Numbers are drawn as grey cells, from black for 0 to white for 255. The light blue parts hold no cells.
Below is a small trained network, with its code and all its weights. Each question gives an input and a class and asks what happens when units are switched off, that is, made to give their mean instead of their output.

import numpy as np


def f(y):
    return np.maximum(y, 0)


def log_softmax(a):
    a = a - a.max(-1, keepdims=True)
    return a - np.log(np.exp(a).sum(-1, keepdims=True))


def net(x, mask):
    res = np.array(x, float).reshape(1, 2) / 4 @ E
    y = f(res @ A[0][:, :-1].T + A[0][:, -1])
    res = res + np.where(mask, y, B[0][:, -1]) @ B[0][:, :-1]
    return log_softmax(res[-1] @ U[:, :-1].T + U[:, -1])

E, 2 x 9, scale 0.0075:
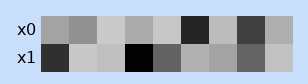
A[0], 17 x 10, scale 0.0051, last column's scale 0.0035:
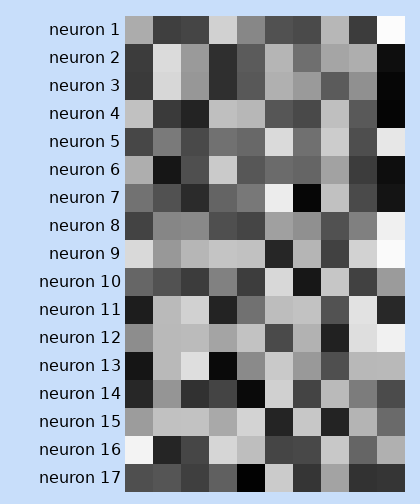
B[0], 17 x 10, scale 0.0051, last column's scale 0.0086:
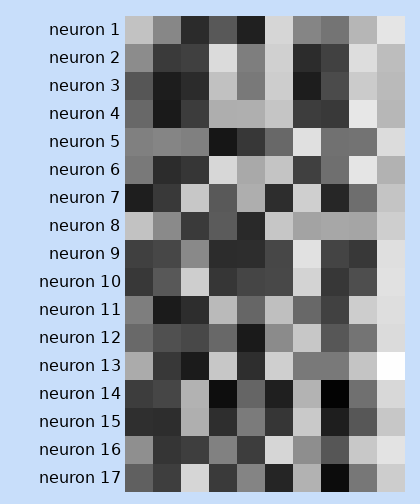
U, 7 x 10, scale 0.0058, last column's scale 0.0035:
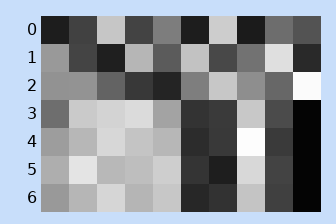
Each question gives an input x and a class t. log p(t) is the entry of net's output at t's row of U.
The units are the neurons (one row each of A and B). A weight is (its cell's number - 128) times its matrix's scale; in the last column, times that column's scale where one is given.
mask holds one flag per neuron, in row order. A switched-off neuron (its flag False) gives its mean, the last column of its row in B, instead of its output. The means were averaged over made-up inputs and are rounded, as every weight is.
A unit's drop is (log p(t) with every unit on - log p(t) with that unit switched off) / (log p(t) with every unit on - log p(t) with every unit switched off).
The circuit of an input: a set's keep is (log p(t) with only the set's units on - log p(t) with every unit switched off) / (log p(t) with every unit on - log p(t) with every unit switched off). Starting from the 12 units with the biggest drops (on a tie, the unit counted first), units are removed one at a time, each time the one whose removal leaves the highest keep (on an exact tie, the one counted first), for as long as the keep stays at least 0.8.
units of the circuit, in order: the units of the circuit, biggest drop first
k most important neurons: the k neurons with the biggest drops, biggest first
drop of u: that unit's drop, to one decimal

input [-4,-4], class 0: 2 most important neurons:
neuron 13; neuron 10
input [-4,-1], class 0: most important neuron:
neuron 13
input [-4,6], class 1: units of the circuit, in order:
neuron 13; neuron 2
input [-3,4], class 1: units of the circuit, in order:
neuron 9; neuron 13
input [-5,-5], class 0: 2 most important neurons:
neuron 10; neuron 7
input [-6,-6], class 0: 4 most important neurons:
neuron 10; neuron 7; neuron 17; neuron 13
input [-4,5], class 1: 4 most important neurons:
neuron 13; neuron 2; neuron 9; neuron 3
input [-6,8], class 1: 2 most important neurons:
neuron 13; neuron 2
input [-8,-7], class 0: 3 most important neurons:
neuron 10; neuron 7; neuron 17
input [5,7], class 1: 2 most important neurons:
neuron 13; neuron 11
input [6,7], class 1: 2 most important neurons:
neuron 13; neuron 11
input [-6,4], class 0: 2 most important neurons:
neuron 14; neuron 17
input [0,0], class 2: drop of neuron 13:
0.1
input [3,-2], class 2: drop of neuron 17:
0.5
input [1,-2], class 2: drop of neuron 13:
0.3
